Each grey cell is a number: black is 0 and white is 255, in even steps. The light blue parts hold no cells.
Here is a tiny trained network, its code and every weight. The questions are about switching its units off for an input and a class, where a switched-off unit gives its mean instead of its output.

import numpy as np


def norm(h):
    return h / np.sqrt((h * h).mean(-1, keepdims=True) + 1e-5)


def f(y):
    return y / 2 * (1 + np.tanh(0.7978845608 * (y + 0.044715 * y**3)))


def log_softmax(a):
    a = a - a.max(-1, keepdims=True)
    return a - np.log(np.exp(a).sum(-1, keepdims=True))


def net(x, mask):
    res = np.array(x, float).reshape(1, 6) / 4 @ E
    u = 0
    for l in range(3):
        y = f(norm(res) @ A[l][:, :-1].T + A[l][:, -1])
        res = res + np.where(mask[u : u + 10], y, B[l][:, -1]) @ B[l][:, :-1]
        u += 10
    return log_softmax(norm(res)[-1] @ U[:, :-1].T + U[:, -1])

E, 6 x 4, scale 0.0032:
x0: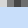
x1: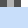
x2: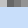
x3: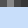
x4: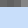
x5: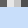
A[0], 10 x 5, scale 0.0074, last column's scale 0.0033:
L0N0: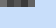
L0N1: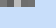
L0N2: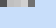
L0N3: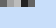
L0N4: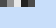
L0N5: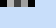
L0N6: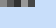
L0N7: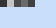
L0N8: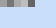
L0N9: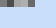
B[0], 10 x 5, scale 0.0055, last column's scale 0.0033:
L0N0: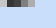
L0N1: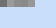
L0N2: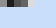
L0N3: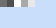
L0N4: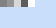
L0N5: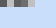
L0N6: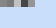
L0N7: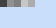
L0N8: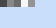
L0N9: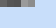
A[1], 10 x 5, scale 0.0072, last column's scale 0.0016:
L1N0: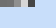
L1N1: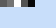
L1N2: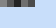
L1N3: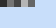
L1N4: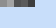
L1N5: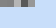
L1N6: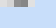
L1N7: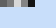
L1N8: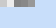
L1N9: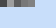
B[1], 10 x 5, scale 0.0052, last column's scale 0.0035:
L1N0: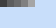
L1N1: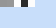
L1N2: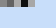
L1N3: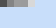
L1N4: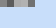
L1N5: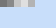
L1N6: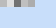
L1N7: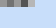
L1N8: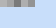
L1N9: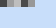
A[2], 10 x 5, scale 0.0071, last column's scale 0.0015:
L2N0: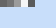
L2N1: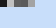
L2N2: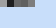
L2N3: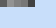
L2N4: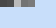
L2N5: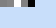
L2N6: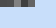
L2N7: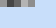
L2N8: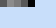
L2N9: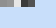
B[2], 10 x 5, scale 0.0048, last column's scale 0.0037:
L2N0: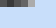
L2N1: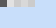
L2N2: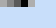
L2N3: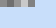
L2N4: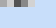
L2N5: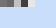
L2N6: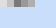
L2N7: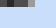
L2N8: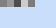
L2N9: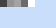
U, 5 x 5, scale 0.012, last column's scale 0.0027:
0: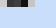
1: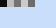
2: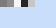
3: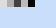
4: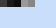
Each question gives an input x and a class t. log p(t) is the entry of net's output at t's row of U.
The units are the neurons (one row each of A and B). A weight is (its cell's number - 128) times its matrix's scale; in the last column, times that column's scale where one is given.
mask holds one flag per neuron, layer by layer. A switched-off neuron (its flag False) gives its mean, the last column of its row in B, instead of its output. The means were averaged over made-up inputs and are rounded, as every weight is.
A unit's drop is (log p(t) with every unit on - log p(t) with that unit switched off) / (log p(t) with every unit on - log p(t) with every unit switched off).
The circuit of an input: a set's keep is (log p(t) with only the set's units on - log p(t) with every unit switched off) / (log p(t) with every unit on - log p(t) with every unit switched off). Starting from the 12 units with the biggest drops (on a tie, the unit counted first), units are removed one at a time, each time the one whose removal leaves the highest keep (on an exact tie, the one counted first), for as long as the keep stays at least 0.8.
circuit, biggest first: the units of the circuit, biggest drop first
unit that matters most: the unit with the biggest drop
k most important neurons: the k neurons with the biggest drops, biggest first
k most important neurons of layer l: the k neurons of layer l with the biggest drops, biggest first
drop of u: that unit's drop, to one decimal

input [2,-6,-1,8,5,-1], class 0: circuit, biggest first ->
(L0N0)
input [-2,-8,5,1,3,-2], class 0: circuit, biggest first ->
(L0N0, L2N1)
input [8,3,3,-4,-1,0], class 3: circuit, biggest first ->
(L1N6, L0N3)
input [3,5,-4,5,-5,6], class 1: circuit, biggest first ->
(L0N7, L1N1)
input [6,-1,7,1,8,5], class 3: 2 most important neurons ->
(L0N2, L1N6)
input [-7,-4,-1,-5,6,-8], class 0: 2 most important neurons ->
(L2N2, L0N7)
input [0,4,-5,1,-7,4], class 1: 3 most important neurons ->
(L0N7, L0N5, L0N6)
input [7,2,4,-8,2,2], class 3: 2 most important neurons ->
(L1N6, L0N3)
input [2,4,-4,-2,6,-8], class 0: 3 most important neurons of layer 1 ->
(L1N2, L1N5, L1N6)
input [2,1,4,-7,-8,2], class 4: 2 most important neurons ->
(L0N8, L0N4)
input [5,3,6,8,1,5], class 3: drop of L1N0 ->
0.1
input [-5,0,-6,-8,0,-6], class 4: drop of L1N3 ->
0.0
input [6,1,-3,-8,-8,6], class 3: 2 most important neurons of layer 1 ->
(L1N6, L1N8)
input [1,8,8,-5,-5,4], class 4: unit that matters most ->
L0N2
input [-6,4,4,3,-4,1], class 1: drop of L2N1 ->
0.1
